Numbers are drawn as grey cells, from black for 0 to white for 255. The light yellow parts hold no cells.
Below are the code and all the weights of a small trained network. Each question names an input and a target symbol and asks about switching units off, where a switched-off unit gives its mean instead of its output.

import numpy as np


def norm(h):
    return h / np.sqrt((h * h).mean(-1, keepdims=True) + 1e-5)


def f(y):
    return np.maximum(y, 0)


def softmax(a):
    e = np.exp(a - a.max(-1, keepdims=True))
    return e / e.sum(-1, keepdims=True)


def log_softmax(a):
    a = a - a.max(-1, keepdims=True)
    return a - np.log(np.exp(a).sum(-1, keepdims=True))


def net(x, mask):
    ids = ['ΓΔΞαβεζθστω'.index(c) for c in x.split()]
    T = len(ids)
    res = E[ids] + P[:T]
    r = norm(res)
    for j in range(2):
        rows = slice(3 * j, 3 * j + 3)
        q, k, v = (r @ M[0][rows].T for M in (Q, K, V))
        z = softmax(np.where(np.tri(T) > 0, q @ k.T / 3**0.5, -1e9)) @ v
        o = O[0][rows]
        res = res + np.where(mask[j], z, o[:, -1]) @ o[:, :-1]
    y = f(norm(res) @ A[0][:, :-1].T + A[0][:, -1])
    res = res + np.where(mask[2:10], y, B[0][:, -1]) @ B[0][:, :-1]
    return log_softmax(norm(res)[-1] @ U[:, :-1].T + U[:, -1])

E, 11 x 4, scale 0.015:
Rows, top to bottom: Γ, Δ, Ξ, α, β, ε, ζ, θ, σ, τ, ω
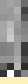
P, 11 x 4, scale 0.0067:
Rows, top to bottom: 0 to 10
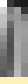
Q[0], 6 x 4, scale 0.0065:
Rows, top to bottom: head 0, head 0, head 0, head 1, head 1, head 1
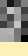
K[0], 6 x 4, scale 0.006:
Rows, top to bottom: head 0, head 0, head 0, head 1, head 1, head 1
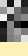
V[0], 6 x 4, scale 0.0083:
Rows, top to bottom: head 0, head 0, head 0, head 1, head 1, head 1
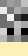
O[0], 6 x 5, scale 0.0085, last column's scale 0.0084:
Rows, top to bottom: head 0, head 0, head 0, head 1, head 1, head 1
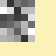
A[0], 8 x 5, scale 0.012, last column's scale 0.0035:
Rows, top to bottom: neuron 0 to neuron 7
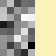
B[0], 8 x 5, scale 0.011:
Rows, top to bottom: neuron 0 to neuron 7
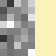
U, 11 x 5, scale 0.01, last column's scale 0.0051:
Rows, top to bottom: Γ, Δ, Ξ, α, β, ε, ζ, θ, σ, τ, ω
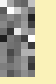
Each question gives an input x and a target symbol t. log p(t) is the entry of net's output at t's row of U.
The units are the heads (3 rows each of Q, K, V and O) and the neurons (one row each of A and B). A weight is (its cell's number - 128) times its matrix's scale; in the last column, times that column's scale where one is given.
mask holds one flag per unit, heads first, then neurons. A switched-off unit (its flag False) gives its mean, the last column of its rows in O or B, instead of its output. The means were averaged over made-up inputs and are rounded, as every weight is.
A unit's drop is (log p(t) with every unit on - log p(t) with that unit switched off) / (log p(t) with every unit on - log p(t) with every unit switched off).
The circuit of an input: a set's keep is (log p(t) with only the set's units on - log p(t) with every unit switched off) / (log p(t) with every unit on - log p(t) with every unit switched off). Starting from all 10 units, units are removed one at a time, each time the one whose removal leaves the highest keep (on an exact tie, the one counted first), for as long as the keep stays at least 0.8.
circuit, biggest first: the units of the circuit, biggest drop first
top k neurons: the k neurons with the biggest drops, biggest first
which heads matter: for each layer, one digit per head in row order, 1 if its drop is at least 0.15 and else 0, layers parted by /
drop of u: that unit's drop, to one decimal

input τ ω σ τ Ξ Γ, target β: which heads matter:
10
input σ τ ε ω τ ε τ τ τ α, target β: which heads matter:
10
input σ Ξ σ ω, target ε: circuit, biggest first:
(head 0)
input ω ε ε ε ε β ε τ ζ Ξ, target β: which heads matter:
01
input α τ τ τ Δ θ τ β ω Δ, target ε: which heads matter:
11
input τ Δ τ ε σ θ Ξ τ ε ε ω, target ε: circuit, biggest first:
(head 0; neuron 3)
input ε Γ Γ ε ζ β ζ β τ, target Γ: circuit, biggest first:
(head 0; neuron 0)
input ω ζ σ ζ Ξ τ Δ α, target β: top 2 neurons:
(neuron 0; neuron 3)
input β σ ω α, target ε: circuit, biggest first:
(head 0; head 1)
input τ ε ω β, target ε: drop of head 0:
0.8
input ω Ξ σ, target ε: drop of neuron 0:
0.1
